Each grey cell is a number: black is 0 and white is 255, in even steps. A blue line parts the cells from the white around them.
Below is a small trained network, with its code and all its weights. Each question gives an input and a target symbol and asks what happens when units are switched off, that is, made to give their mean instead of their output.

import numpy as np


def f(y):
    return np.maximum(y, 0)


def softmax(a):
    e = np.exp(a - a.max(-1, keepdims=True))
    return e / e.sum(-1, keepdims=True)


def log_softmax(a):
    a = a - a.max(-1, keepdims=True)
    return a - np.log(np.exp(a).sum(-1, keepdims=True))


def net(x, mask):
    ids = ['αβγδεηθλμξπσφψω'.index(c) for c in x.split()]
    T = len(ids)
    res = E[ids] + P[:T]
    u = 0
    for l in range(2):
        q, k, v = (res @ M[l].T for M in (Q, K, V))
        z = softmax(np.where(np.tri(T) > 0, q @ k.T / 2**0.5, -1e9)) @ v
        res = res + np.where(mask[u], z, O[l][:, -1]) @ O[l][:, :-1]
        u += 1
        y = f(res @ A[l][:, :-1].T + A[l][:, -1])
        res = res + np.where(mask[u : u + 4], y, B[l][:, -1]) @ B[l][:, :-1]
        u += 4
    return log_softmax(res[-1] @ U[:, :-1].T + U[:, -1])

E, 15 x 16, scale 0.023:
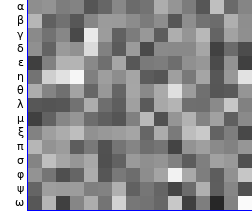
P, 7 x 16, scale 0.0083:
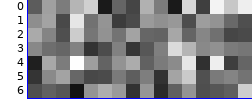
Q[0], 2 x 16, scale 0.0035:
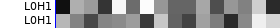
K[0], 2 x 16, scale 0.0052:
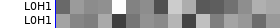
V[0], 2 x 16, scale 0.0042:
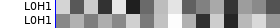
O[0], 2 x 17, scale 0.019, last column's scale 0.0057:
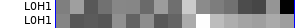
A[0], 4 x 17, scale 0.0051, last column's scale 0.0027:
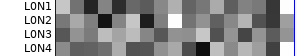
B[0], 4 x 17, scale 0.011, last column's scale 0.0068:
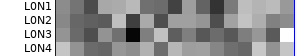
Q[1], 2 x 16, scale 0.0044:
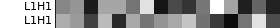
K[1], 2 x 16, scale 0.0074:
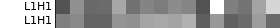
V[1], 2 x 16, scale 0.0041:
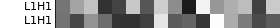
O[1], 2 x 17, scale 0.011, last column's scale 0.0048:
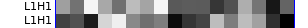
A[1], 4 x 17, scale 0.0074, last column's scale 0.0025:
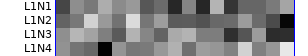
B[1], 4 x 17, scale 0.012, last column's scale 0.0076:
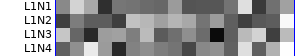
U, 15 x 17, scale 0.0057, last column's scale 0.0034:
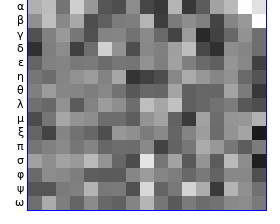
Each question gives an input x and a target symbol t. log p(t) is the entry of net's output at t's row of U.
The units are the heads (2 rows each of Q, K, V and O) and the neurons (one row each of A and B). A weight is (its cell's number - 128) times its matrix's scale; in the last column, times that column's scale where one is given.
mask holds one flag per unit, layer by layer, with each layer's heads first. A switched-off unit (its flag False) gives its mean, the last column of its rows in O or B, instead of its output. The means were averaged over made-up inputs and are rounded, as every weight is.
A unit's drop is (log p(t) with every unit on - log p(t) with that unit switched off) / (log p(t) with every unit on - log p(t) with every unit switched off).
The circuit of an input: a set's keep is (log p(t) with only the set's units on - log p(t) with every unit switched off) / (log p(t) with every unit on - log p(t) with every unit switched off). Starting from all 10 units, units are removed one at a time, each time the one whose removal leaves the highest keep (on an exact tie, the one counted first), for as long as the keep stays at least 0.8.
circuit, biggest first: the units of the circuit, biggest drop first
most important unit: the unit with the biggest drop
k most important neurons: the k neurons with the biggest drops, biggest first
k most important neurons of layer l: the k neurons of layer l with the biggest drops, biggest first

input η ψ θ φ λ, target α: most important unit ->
L1N2
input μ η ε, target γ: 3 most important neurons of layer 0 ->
(L0N3; L0N4; L0N2)
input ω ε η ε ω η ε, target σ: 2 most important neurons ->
(L1N3; L0N4)
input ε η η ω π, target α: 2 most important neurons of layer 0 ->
(L0N4; L0N1)
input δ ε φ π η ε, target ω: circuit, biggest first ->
(L0H1; L1N1; L1H1)
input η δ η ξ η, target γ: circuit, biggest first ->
(L1H1; L1N2; L0H1; L0N4)
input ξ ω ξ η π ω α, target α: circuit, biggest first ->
(L1N2; L1N4)
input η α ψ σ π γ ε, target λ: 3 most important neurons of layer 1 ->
(L1N3; L1N2; L1N4)
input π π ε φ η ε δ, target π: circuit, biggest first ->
(L0H1; L1H1; L1N1)
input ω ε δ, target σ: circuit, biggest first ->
(L0H1; L1H1; L0N4; L1N3)
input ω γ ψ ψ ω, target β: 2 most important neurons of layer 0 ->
(L0N1; L0N2)
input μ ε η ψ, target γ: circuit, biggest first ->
(L0H1; L1H1; L1N2; L0N3)
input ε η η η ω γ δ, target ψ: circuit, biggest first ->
(L1H1; L0H1; L0N4)
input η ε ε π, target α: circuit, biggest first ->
(L1N2; L0N1)
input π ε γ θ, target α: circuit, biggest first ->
(L0N1)
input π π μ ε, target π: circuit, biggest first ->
(L0H1; L1H1; L1N1; L0N4)
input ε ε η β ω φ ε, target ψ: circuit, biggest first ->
(L1H1; L0H1)
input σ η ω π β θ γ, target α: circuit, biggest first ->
(L1N4; L1N2)
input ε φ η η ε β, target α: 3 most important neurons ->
(L1N4; L1N2; L0N4)
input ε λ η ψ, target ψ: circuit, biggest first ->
(L1H1)
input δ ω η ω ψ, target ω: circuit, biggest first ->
(L0H1; L1N1; L1H1)
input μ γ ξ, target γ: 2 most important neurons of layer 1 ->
(L1N2; L1N1)
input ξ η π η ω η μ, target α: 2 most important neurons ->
(L1N4; L1N2)
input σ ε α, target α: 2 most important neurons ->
(L1N2; L0N1)
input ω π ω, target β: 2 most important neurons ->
(L1N3; L0N1)
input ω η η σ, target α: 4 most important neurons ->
(L1N4; L1N2; L1N3; L0N4)
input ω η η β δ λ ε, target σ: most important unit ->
L1N3
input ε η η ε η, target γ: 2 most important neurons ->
(L1N2; L0N4)
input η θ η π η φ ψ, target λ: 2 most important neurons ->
(L1N3; L1N2)
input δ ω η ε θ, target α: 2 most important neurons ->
(L1N2; L0N1)
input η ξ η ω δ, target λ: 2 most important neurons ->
(L1N2; L1N3)
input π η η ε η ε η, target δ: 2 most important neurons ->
(L1N2; L0N4)
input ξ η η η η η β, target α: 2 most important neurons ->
(L1N4; L0N4)
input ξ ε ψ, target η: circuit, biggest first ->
(L1H1)
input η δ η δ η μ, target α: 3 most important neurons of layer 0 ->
(L0N1; L0N2; L0N4)
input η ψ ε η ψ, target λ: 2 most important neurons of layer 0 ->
(L0N3; L0N4)
